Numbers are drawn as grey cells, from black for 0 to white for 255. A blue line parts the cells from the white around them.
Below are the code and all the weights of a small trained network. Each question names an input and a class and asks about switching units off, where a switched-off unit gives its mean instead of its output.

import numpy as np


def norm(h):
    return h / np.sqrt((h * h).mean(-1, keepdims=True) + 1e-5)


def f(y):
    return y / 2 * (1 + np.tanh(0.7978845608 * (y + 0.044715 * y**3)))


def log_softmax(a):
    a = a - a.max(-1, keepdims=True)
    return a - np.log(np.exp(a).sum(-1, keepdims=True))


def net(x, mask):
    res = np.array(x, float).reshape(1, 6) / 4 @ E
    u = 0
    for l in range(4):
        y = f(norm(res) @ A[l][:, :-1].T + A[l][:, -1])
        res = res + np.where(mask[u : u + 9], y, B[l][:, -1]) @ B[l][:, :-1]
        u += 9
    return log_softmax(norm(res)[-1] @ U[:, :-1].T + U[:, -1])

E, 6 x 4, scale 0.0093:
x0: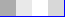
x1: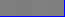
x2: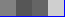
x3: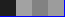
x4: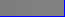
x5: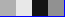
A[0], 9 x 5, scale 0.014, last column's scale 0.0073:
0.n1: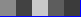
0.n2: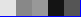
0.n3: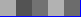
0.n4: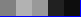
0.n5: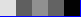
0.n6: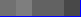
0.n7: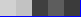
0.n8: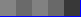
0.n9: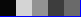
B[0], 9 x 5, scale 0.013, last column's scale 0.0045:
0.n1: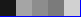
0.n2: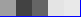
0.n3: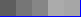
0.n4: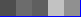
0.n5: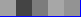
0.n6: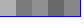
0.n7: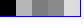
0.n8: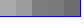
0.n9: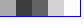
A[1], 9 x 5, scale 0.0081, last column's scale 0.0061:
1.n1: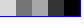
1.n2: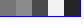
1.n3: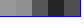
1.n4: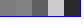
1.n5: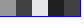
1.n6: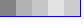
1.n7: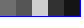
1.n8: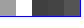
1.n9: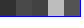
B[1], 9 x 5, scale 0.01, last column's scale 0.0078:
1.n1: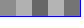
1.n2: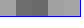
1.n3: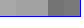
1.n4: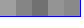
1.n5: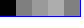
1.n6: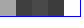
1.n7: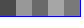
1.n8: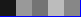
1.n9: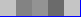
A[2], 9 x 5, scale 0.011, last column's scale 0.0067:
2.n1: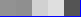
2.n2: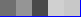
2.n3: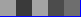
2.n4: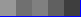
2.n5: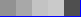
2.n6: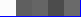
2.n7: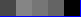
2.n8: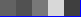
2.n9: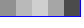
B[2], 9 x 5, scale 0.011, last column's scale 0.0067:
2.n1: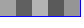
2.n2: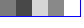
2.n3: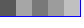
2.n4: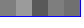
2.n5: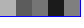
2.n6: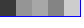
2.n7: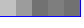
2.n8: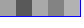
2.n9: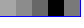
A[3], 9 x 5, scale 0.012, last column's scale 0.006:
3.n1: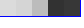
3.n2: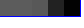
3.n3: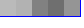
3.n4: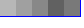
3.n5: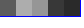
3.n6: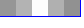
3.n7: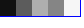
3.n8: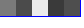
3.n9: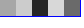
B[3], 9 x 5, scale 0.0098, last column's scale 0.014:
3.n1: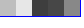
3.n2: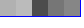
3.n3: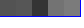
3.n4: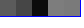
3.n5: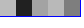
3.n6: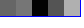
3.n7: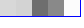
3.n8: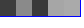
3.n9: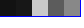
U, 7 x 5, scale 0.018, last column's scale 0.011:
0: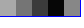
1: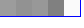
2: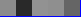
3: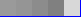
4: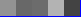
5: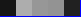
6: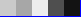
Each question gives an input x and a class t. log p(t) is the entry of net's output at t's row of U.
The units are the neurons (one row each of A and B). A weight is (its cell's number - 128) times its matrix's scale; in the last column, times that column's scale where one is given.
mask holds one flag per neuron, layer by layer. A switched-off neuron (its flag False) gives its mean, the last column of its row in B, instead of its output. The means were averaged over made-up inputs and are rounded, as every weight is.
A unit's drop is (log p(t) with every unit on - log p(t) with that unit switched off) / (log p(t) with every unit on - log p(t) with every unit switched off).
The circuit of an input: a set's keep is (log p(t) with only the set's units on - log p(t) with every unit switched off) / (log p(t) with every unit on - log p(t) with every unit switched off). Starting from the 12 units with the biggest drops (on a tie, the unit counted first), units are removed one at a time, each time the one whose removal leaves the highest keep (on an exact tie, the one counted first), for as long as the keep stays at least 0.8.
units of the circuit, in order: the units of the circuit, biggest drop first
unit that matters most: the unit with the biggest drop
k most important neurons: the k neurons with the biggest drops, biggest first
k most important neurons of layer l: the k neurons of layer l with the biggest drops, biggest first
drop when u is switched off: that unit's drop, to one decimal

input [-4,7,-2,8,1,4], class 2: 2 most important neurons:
0.n9, 3.n7
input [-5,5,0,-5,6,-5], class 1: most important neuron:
1.n6
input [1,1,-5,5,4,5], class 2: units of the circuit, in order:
0.n9, 3.n9
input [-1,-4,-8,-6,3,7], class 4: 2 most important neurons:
0.n2, 2.n2
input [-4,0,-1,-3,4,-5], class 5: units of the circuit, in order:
1.n6, 0.n1
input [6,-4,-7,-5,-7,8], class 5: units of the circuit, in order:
0.n7, 3.n9
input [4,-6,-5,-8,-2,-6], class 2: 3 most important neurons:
0.n2, 0.n5, 2.n1
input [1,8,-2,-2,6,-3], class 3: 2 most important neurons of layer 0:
0.n9, 0.n1
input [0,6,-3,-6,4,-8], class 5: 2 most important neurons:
0.n1, 0.n9
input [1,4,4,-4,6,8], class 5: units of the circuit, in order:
0.n7, 3.n9
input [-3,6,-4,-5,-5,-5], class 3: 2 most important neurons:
3.n7, 0.n9
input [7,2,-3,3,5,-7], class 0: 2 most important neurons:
3.n6, 2.n9
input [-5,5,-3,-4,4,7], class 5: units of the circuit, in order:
1.n6, 0.n7
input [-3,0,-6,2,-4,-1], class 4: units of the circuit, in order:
0.n9
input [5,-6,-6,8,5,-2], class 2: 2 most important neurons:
0.n9, 3.n7
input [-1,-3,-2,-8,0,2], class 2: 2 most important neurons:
0.n2, 3.n7
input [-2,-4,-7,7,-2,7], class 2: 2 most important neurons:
0.n9, 3.n9
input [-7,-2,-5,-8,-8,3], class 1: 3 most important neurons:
0.n2, 1.n6, 3.n6
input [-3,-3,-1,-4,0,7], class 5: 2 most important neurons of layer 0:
0.n7, 0.n9
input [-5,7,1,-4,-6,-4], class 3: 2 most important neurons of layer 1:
1.n6, 1.n5
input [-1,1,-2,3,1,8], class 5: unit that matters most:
3.n9
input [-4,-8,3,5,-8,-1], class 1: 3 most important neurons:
1.n6, 0.n2, 1.n9
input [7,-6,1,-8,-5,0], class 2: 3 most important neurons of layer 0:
0.n2, 0.n5, 0.n3
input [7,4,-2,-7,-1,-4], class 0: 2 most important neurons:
3.n6, 0.n9
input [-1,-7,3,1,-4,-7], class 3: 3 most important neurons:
3.n7, 2.n2, 2.n6
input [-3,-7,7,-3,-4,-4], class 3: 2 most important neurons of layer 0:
0.n2, 0.n9
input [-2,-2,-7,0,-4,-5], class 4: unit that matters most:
0.n9
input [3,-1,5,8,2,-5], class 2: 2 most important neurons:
2.n8, 0.n9
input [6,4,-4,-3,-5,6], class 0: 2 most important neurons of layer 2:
2.n2, 2.n3
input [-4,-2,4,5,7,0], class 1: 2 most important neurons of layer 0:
0.n2, 0.n7
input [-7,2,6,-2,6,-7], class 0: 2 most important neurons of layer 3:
3.n7, 3.n2
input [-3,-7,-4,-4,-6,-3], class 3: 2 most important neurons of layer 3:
3.n9, 3.n6
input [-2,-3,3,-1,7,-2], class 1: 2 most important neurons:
1.n6, 3.n6
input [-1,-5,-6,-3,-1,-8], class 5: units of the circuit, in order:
0.n1
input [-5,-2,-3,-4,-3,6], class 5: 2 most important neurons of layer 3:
3.n9, 3.n6
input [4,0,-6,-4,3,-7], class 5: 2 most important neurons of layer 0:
0.n1, 0.n9
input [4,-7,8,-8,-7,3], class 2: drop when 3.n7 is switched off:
0.5
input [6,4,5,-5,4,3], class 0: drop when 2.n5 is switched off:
0.0
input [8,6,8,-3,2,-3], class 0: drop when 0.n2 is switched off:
0.4
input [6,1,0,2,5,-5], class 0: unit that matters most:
3.n6
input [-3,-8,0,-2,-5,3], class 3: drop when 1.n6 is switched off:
0.4
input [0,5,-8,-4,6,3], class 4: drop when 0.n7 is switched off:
0.1
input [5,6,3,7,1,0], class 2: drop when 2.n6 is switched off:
-0.1
